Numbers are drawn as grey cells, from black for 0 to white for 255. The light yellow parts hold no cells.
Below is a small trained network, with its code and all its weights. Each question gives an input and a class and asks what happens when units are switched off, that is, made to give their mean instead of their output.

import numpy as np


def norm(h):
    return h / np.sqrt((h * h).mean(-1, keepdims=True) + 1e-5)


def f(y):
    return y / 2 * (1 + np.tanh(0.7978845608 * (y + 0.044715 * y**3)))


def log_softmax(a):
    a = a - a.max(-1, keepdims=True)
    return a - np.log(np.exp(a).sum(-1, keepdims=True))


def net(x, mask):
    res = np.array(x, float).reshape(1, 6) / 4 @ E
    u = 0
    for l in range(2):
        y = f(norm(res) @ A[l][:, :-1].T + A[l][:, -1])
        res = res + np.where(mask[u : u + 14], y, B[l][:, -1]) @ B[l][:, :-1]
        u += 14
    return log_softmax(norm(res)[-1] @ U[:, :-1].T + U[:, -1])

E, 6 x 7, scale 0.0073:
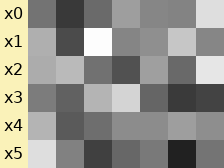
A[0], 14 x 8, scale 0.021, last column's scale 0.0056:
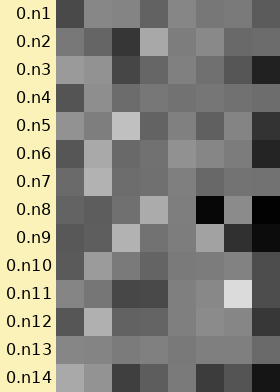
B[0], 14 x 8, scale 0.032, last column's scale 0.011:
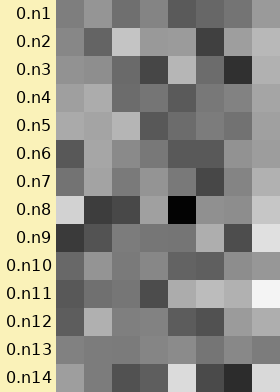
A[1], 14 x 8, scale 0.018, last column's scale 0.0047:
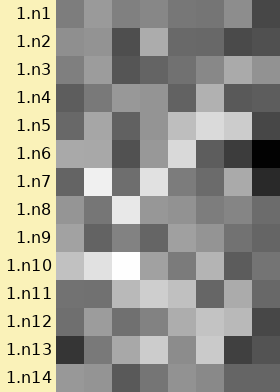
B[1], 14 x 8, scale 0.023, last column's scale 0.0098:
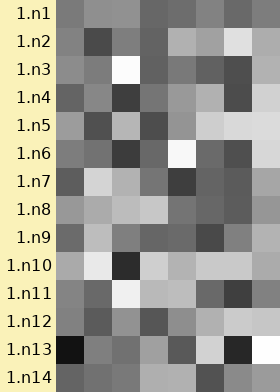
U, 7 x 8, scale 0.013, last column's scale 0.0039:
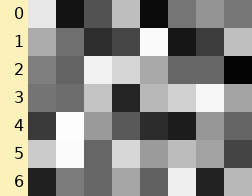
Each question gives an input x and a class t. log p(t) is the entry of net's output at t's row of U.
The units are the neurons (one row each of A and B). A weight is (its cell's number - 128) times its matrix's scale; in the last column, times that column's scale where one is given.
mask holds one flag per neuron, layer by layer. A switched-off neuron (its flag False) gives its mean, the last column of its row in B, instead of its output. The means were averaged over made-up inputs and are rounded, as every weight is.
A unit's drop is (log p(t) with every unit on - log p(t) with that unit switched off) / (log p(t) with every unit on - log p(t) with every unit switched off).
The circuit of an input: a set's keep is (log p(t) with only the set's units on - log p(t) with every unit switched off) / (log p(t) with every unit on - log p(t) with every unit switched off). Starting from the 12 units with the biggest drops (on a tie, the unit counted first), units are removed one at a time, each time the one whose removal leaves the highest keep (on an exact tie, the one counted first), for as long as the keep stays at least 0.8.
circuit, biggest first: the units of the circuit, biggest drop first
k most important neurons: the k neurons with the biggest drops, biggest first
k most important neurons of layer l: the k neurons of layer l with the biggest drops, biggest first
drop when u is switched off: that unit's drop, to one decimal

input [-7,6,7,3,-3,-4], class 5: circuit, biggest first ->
(0.n5 1.n10)
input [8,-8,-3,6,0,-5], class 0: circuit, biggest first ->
(0.n8)
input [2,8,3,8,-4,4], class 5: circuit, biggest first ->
(0.n5 1.n10)
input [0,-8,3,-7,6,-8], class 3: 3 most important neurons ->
(0.n11 1.n5 1.n12)
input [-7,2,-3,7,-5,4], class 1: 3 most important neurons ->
(0.n14 0.n11 1.n13)
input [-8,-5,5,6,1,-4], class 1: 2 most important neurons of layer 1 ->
(1.n6 1.n2)
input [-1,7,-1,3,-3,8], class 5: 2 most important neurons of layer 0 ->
(0.n5 0.n3)
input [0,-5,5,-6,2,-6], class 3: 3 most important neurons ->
(0.n11 1.n5 1.n12)
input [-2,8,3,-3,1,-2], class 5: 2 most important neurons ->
(0.n11 1.n10)
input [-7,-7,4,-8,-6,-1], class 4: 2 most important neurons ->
(0.n12 0.n6)
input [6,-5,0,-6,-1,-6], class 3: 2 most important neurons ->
(0.n11 1.n5)
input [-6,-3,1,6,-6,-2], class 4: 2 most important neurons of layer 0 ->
(0.n7 0.n4)
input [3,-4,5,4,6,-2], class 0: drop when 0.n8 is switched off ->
0.9
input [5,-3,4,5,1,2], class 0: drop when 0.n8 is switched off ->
1.2
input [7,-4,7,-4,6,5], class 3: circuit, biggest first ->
(0.n11)
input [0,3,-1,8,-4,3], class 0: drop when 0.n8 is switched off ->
0.8
